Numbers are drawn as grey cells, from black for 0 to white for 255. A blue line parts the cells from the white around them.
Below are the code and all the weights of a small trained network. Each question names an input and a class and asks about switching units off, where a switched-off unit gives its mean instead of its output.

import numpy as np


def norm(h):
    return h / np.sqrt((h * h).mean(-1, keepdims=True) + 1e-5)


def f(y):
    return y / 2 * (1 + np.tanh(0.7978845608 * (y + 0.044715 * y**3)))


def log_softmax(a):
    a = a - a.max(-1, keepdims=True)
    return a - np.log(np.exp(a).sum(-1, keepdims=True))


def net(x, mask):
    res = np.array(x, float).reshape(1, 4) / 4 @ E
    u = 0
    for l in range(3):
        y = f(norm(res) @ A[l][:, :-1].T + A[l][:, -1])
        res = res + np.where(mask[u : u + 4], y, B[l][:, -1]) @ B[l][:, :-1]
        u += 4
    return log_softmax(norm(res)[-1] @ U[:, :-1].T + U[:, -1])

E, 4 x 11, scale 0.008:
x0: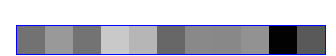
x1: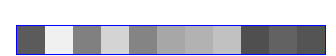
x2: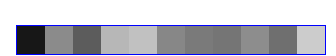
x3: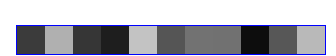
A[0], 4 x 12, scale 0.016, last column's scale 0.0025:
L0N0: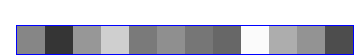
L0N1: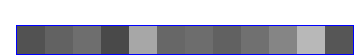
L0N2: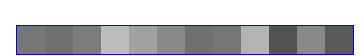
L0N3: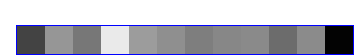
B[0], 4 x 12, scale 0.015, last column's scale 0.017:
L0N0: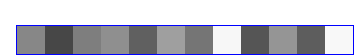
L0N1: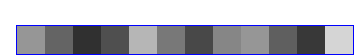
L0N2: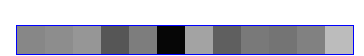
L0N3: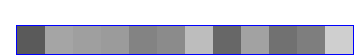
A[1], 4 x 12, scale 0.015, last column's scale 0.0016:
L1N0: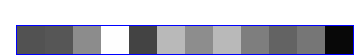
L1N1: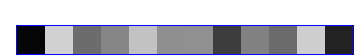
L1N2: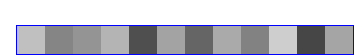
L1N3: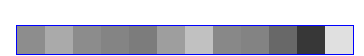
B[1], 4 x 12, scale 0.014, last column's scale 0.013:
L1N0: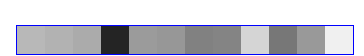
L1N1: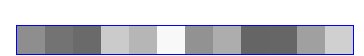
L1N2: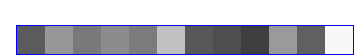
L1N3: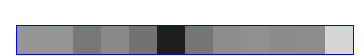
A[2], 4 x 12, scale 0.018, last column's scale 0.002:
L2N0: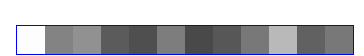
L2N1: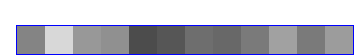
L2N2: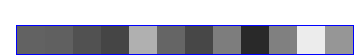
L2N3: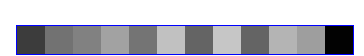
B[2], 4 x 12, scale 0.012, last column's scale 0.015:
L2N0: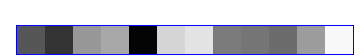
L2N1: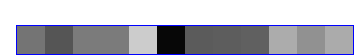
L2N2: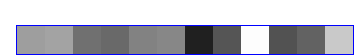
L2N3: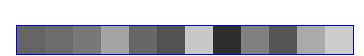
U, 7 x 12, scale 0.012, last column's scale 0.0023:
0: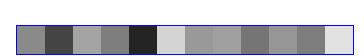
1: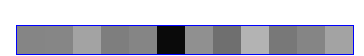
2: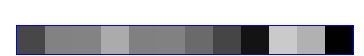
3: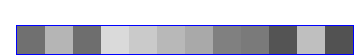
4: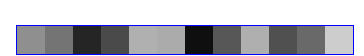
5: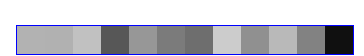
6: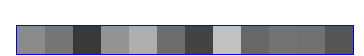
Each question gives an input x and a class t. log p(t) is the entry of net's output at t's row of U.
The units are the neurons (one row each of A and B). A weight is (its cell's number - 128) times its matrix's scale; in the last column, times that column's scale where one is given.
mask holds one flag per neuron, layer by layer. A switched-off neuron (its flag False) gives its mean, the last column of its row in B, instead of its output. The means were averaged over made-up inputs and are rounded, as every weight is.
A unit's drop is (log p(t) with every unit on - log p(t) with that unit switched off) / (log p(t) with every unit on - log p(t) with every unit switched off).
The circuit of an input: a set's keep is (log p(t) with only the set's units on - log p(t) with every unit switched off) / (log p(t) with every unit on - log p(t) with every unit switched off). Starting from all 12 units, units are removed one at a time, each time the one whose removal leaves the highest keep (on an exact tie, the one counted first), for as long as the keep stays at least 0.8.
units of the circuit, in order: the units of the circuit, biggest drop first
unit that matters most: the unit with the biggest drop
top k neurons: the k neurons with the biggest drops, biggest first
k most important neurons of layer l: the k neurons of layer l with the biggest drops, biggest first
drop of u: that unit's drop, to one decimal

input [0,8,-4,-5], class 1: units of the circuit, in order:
(L1N3)
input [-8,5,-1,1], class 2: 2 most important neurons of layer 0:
(L0N1 L0N0)
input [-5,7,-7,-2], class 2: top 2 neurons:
(L0N0 L2N1)
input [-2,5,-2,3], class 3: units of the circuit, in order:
(L0N0 L1N1)
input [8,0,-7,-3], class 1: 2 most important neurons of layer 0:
(L0N0 L0N2)
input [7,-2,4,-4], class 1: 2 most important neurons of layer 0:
(L0N2 L0N3)
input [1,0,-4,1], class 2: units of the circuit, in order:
(L0N1 L0N0 L1N0)
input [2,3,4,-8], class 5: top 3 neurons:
(L0N0 L0N3 L1N0)
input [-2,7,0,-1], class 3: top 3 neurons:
(L0N0 L1N1 L0N3)
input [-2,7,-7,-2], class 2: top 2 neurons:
(L0N0 L2N1)
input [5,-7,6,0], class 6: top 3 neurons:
(L0N0 L1N2 L1N0)
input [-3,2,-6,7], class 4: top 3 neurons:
(L2N2 L1N0 L0N0)
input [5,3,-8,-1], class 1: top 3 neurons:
(L0N0 L1N3 L2N1)
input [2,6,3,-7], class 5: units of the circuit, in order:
(L1N0)
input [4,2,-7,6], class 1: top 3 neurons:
(L0N0 L0N3 L0N1)
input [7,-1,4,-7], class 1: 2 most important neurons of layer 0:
(L0N2 L0N3)
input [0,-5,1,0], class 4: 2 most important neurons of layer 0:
(L0N1 L0N3)
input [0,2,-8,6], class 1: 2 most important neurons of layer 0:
(L0N0 L0N1)
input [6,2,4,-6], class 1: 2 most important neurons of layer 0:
(L0N2 L0N3)
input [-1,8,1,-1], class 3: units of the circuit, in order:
(L0N0)
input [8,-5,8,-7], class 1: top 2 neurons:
(L0N2 L0N3)
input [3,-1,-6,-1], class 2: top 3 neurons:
(L0N0 L0N1 L2N1)
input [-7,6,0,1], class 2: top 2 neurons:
(L0N3 L0N1)
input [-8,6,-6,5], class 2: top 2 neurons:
(L0N1 L2N1)
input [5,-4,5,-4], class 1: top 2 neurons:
(L0N2 L0N3)
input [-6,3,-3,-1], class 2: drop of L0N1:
0.3
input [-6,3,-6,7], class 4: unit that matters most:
L2N2
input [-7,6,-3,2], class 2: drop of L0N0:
0.3
